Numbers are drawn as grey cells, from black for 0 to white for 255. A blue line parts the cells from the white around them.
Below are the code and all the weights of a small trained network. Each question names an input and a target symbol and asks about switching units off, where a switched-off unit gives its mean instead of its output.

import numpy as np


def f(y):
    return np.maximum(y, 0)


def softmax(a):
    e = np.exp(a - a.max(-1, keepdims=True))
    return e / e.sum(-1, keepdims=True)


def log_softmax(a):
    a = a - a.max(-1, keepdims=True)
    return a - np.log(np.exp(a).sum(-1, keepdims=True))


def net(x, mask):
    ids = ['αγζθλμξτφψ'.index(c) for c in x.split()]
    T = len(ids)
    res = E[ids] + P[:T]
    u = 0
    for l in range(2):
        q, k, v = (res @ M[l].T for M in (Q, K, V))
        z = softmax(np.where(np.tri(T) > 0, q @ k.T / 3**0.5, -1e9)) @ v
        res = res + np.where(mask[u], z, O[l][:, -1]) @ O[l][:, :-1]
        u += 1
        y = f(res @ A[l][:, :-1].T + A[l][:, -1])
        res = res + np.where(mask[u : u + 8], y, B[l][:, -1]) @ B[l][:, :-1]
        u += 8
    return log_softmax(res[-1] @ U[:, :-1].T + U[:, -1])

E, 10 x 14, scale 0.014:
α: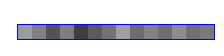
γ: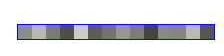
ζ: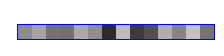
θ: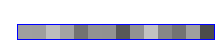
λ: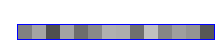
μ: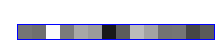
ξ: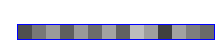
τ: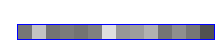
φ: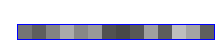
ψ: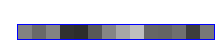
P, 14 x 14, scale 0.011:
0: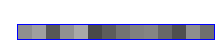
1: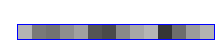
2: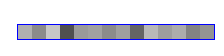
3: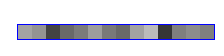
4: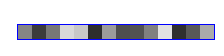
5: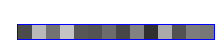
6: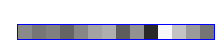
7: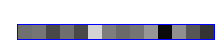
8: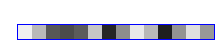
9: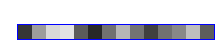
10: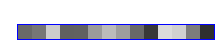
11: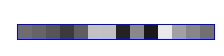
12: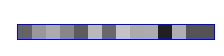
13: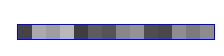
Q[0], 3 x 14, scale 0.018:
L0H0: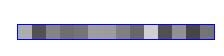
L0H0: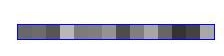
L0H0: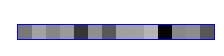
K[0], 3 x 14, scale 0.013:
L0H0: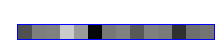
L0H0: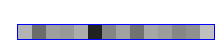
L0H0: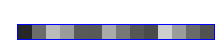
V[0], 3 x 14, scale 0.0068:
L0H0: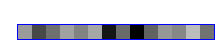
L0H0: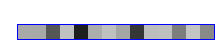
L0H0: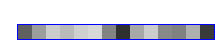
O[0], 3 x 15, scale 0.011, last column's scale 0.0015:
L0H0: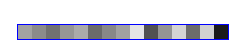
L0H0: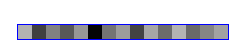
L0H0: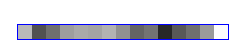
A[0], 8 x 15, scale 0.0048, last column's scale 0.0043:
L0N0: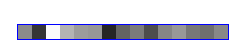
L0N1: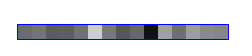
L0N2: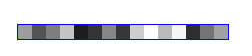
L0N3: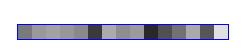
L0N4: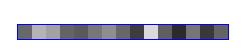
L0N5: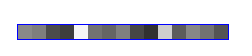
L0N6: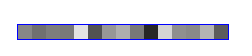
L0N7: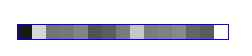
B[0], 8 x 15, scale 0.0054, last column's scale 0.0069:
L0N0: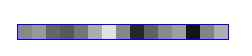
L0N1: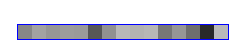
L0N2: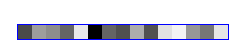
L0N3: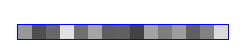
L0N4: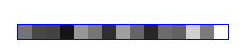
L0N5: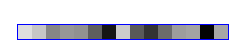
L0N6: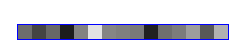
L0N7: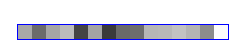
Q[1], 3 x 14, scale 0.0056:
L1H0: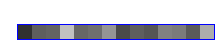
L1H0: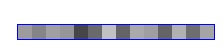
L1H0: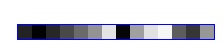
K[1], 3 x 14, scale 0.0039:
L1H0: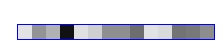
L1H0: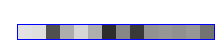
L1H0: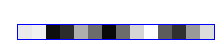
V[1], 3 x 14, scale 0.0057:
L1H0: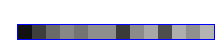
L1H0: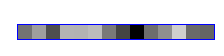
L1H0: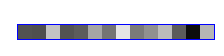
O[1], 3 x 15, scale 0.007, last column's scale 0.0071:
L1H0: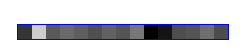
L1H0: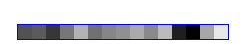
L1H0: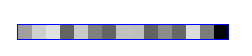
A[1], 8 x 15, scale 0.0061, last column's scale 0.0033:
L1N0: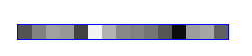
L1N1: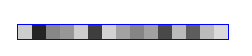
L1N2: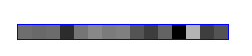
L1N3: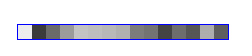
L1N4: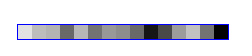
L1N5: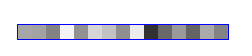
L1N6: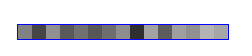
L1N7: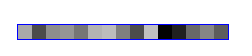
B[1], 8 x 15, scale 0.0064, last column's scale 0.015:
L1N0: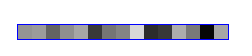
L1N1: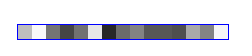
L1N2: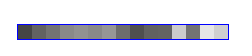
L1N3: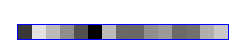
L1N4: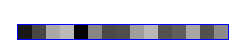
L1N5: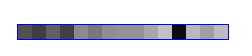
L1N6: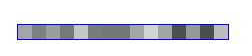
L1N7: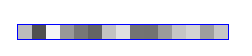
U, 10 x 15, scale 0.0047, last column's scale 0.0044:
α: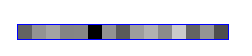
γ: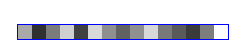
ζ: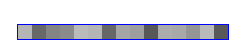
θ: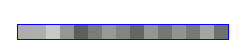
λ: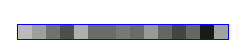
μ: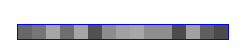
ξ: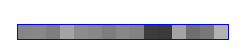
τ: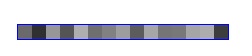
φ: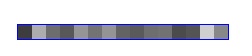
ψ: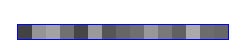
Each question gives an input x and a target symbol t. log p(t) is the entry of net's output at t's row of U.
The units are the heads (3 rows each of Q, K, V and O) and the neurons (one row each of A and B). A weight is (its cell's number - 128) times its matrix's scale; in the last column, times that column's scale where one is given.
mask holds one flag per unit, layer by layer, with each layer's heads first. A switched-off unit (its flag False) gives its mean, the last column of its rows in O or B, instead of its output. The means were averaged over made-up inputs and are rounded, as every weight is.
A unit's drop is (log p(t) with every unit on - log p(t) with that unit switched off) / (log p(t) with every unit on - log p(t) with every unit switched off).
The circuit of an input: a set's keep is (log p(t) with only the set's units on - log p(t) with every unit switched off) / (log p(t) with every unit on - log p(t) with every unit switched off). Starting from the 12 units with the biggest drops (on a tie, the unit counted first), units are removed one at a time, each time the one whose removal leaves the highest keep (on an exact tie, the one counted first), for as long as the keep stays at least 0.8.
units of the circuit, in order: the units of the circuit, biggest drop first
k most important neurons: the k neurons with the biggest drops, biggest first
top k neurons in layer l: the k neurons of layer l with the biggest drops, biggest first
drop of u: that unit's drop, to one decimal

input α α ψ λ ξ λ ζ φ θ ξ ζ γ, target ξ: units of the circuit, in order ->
(L0N5, L1H0, L1N5)
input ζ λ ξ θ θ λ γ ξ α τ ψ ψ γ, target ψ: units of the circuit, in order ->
(L0H0)
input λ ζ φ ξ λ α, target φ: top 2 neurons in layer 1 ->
(L1N3, L1N5)
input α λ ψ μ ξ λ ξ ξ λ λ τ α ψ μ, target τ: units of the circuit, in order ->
(L0H0, L0N4, L1N2, L1N1)
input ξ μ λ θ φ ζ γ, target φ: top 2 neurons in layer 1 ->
(L1N3, L1N2)
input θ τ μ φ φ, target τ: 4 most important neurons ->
(L0N4, L1N2, L1N7, L1N1)
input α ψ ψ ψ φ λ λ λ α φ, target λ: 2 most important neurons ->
(L1N1, L1N6)
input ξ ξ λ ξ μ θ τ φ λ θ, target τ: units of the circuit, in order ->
(L0H0, L0N4, L1N2, L1N1)
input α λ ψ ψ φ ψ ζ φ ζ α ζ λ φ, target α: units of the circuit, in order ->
(L0H0, L0N2)
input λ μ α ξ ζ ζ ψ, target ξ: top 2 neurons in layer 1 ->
(L1N0, L1N2)
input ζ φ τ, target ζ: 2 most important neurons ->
(L0N2, L1N1)
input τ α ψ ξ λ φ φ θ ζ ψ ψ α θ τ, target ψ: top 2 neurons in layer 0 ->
(L0N7, L0N4)
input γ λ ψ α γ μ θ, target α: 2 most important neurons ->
(L0N2, L1N1)
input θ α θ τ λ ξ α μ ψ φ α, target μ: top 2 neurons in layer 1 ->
(L1N5, L1N0)
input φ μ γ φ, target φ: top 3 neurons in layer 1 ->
(L1N3, L1N5, L1N1)
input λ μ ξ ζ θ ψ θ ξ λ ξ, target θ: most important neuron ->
(L1N7)
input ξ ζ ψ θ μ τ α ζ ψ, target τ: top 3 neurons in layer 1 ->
(L1N2, L1N7, L1N1)
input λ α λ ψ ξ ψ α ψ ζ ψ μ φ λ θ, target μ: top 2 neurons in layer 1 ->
(L1N5, L1N0)
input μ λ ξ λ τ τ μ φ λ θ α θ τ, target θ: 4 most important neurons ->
(L1N7, L1N3, L1N1, L0N2)
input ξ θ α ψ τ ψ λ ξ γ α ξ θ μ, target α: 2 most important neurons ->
(L0N2, L1N1)
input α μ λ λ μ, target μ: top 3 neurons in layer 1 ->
(L1N5, L1N0, L1N7)
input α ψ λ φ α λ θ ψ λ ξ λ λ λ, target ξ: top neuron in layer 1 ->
(L1N0)
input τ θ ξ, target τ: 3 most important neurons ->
(L0N4, L1N2, L1N7)
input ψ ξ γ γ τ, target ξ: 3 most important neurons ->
(L1N0, L0N4, L1N2)
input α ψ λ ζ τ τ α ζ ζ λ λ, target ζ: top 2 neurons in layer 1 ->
(L1N3, L1N1)
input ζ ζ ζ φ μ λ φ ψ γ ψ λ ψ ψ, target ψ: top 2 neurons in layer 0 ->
(L0N7, L0N4)
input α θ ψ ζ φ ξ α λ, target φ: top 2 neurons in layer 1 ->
(L1N3, L1N5)
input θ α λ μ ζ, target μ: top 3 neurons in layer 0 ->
(L0N1, L0N4, L0N2)
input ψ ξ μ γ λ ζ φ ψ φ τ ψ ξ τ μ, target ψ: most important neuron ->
(L0N7)
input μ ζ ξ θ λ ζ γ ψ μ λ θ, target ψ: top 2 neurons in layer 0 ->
(L0N4, L0N7)
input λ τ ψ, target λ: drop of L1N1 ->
0.2
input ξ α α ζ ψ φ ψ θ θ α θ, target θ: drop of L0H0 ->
1.2
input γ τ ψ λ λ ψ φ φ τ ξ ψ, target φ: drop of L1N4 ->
0.0
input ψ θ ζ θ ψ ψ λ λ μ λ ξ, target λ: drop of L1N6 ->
0.1
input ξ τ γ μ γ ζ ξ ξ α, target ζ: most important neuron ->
(L0N2)
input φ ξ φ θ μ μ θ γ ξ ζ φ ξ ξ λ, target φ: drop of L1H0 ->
0.2
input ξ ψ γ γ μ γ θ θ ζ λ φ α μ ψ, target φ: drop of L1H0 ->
0.2
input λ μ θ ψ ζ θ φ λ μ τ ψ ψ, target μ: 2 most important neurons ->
(L1N5, L1N0)
